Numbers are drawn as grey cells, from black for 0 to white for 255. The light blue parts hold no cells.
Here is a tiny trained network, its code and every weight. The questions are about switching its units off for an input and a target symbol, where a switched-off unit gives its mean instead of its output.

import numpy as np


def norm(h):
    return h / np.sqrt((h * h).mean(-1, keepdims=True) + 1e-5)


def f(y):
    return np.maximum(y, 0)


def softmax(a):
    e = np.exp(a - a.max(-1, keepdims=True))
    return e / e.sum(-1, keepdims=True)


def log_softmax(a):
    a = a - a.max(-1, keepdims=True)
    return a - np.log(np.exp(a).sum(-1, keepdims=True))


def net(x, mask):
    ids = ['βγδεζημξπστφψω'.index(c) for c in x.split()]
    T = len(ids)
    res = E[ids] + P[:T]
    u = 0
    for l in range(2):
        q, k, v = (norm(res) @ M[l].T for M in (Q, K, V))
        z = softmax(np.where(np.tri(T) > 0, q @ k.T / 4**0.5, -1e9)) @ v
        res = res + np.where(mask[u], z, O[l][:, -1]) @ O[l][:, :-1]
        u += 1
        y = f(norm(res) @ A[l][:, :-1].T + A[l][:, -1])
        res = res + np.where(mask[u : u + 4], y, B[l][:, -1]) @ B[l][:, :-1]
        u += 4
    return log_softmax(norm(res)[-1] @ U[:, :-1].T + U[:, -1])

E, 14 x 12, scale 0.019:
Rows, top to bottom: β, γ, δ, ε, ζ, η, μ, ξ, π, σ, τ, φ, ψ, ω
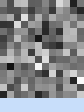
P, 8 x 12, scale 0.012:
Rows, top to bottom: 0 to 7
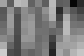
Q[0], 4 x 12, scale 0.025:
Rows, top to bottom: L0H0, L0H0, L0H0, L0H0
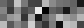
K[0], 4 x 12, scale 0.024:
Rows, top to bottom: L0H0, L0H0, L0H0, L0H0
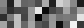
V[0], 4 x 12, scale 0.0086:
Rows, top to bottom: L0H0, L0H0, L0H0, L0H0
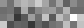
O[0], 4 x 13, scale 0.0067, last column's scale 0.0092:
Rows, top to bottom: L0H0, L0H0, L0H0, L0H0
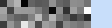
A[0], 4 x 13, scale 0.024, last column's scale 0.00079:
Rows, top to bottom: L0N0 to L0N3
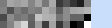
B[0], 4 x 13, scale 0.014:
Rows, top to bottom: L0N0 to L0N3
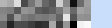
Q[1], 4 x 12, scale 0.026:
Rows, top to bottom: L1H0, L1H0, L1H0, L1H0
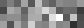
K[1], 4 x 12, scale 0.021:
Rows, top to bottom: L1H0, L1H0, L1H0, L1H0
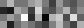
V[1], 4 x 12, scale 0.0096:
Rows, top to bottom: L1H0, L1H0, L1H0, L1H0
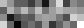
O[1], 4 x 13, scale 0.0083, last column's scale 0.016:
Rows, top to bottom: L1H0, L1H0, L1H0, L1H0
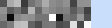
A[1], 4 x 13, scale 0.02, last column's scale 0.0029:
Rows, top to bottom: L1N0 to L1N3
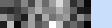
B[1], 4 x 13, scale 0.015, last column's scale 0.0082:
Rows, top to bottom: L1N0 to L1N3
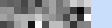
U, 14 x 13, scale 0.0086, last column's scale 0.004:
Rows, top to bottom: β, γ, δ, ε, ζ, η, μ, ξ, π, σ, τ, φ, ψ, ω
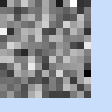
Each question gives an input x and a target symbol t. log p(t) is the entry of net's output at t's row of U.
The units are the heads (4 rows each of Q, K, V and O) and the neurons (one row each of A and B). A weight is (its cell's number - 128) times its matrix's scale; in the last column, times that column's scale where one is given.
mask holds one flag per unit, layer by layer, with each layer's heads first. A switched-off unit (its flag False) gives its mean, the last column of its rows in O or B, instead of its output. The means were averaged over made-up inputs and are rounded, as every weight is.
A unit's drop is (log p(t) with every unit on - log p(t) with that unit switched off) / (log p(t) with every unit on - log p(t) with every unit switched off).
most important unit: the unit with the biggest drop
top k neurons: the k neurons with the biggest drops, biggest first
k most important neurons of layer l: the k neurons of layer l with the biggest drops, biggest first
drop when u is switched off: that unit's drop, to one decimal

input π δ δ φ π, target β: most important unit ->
L0N0
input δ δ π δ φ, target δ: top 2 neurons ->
L1N2, L0N3
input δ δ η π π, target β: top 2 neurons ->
L0N3, L0N0
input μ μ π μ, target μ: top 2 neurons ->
L0N3, L1N0
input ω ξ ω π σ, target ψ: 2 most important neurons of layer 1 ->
L1N2, L1N0
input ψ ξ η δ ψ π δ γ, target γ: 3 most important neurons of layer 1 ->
L1N2, L1N0, L1N1
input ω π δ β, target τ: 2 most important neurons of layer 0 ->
L0N3, L0N0
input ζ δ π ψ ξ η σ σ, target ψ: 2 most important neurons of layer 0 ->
L0N3, L0N2
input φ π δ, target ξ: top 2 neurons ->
L1N0, L0N3
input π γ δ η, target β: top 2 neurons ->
L1N2, L1N0
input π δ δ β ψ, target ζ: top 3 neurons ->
L1N2, L0N3, L1N0
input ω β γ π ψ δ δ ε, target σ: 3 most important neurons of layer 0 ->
L0N3, L0N0, L0N1
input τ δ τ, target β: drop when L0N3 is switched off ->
0.5
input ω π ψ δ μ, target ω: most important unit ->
L1N2
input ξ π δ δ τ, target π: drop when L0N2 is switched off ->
0.0
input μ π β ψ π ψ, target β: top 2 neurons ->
L0N0, L0N3
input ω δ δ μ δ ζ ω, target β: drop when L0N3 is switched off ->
0.3
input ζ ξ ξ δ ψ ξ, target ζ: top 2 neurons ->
L0N3, L1N0
